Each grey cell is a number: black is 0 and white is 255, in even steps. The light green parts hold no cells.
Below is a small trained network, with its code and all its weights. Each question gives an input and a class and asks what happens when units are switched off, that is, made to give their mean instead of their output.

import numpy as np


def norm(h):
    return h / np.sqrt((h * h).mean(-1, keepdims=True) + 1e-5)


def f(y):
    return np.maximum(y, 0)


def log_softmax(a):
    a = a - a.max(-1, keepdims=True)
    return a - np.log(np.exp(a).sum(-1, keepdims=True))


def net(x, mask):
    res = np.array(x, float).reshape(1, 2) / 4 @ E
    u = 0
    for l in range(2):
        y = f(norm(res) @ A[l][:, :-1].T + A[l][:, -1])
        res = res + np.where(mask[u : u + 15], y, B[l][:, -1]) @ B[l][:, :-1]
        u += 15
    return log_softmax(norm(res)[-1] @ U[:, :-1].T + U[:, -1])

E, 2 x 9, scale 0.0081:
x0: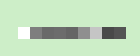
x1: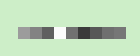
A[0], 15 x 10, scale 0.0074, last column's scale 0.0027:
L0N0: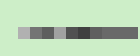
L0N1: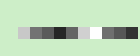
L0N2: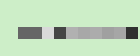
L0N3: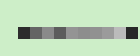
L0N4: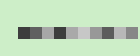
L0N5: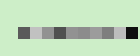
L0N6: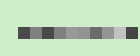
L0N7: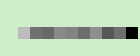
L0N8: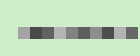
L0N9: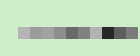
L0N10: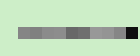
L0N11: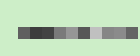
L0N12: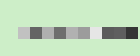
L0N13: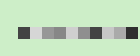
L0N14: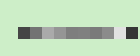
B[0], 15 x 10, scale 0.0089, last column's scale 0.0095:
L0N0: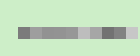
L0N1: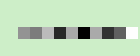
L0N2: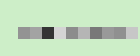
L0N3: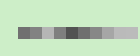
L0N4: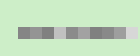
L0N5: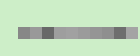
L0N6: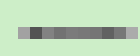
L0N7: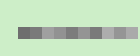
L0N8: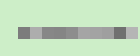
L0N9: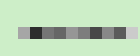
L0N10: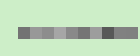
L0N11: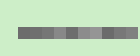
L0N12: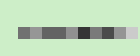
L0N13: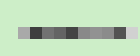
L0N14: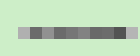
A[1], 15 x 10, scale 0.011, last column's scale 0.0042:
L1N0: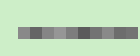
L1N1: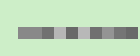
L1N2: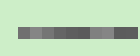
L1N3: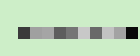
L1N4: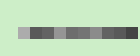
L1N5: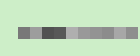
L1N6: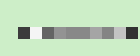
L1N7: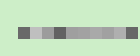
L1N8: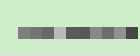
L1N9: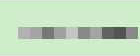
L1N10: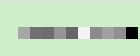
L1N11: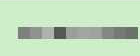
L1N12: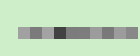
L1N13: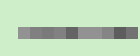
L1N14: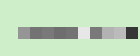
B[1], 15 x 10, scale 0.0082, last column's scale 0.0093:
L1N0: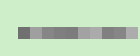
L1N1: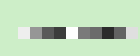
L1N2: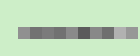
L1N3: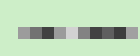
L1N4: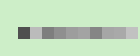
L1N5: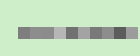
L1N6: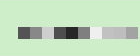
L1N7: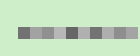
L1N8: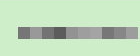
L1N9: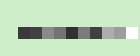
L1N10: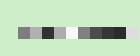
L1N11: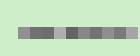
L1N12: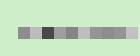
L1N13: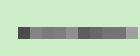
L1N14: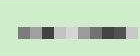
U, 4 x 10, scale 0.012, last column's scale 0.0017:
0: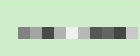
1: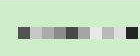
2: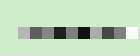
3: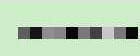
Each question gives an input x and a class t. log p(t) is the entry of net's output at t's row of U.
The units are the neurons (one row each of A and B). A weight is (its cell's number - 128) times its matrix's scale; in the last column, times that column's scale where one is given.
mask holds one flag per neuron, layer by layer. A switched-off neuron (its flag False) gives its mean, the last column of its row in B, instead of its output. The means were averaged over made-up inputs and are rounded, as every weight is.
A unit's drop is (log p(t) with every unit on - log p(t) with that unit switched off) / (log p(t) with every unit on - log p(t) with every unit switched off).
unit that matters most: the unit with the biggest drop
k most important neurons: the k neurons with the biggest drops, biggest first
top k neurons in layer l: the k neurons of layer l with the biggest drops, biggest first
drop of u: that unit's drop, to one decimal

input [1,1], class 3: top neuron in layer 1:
L1N9
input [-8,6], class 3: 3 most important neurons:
L0N2, L1N10, L0N4
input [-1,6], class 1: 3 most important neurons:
L0N9, L0N13, L1N6
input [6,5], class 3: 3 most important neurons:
L1N9, L1N10, L1N1
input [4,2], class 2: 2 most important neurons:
L0N1, L1N10
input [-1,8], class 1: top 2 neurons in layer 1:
L1N6, L1N10
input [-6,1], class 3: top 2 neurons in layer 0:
L0N2, L0N0
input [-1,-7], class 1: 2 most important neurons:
L0N1, L1N6
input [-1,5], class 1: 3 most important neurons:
L0N9, L0N13, L1N6
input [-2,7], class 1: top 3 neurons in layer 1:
L1N6, L1N10, L1N14
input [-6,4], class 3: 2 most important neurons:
L0N2, L1N10
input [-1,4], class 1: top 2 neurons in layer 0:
L0N9, L0N13
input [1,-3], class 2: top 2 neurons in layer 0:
L0N1, L0N0
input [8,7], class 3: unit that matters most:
L1N9
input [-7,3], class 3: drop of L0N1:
0.2
